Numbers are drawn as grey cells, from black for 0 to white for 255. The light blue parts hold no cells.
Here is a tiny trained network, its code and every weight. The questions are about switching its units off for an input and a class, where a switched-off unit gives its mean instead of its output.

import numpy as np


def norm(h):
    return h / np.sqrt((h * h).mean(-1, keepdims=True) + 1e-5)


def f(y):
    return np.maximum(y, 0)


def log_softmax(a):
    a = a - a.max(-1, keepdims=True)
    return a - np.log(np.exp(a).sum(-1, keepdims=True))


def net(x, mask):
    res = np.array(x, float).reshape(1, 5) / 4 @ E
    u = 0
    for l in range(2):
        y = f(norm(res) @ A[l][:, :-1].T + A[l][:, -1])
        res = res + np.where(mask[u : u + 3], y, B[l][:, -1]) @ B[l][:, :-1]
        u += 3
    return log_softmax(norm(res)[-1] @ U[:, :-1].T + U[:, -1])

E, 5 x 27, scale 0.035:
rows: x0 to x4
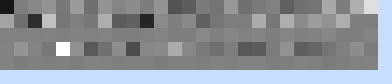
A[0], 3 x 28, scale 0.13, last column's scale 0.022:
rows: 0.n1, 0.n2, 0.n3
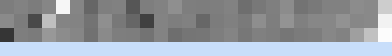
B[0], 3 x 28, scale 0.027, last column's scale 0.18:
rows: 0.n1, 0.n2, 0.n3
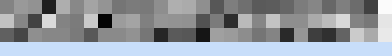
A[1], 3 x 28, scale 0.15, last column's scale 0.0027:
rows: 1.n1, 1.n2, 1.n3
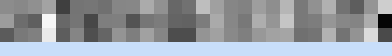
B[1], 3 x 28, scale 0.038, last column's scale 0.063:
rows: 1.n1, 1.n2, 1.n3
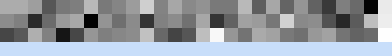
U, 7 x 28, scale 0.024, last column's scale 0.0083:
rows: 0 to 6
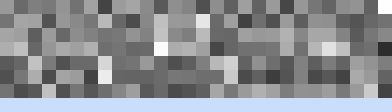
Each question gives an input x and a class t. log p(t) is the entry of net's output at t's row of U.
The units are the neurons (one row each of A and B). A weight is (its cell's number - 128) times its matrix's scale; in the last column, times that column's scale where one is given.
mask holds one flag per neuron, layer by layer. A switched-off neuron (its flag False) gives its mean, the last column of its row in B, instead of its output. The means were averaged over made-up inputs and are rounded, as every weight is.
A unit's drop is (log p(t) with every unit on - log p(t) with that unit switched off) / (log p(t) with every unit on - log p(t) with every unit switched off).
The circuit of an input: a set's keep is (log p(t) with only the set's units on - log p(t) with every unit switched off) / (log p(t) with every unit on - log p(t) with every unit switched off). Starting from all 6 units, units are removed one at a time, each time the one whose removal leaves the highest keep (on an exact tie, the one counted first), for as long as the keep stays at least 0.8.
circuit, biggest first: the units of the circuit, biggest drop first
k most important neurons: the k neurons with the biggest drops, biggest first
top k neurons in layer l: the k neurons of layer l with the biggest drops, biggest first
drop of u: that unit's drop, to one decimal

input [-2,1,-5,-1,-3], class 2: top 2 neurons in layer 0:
[0.n3 0.n1]
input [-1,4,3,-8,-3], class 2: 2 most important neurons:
[0.n3 0.n1]
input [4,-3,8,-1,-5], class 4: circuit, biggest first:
[0.n1 0.n2]
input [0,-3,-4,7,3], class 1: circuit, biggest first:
[0.n3 0.n2]
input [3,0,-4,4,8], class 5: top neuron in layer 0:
[0.n2]
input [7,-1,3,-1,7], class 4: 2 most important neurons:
[0.n1 0.n2]
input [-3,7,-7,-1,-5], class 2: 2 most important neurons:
[0.n1 0.n3]
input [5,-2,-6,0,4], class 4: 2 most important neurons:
[0.n1 0.n2]
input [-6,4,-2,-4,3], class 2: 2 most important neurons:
[0.n3 0.n1]
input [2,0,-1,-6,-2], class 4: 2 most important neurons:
[0.n2 0.n1]
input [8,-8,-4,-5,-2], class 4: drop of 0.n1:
0.3
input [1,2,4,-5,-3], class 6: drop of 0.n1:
0.9
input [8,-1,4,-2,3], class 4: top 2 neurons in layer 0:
[0.n1 0.n2]
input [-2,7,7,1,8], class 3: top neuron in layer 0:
[0.n3]
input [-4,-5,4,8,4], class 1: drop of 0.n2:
0.2
